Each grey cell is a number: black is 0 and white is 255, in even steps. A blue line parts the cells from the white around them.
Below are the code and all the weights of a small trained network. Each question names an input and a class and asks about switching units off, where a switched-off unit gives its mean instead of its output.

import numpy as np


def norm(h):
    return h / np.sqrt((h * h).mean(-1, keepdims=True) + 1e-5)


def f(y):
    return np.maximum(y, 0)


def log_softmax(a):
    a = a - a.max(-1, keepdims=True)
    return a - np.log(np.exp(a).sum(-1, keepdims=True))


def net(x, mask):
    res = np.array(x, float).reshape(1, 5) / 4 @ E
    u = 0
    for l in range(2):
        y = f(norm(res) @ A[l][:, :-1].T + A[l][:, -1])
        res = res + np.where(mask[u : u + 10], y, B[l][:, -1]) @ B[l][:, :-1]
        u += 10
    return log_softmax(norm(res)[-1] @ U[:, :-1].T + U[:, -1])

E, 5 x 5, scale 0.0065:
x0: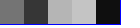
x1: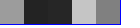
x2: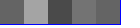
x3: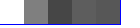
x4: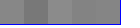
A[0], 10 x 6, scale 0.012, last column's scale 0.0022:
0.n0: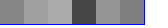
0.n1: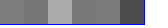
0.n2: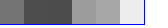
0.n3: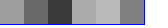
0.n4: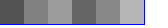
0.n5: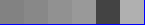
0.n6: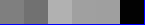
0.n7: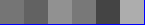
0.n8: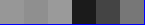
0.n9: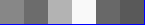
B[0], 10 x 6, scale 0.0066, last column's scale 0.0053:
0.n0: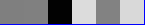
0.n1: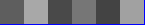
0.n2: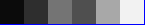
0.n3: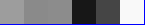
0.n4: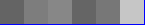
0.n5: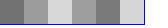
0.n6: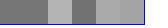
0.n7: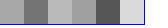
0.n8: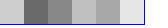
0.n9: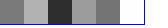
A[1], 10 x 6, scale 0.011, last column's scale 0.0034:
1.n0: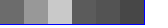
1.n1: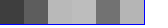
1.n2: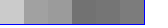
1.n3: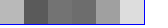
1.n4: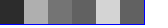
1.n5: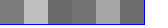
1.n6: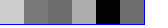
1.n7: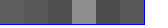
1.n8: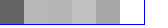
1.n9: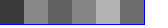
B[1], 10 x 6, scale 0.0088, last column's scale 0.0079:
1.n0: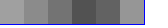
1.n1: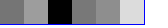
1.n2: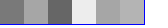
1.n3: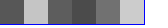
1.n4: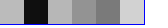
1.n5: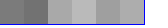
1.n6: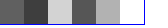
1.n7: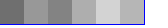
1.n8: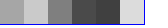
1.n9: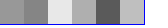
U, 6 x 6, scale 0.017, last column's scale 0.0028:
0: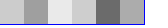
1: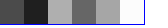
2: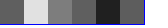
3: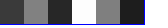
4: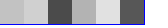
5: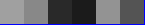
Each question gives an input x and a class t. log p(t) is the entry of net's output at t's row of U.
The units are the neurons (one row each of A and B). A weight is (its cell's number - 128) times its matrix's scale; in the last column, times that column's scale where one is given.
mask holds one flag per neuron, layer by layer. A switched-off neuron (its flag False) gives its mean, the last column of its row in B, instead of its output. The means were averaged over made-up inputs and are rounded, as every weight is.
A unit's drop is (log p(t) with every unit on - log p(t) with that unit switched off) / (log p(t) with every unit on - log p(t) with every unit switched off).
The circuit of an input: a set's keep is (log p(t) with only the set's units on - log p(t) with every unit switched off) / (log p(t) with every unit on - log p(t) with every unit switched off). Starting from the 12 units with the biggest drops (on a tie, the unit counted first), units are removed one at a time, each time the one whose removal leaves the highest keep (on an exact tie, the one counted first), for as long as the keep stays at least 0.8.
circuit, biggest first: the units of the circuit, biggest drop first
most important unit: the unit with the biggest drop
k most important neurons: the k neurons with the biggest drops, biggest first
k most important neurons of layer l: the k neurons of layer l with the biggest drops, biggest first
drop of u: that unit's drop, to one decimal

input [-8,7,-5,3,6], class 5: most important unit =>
0.n3
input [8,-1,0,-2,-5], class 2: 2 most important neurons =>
(1.n1; 0.n5)
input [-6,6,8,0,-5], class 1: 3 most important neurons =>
(0.n2; 1.n8; 1.n1)
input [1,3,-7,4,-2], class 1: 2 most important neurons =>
(1.n6; 1.n1)
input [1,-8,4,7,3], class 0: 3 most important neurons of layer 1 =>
(1.n1; 1.n6; 1.n7)
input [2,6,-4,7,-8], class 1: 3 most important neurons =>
(1.n6; 1.n1; 1.n8)
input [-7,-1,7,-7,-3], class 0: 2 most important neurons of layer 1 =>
(1.n9; 1.n6)
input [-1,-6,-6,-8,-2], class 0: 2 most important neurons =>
(1.n4; 1.n9)
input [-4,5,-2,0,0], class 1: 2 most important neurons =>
(0.n2; 1.n1)
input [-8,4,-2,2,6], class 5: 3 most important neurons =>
(0.n3; 1.n6; 1.n3)
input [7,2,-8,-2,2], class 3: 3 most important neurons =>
(1.n1; 0.n9; 0.n3)
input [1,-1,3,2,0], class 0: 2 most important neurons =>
(0.n2; 1.n6)
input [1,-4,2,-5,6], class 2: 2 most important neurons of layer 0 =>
(0.n2; 0.n9)
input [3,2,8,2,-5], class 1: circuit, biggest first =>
(1.n6)
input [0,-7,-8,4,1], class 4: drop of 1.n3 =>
0.1
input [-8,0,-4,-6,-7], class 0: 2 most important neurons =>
(1.n9; 1.n6)
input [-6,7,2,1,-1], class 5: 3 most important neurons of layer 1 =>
(1.n6; 1.n3; 1.n5)
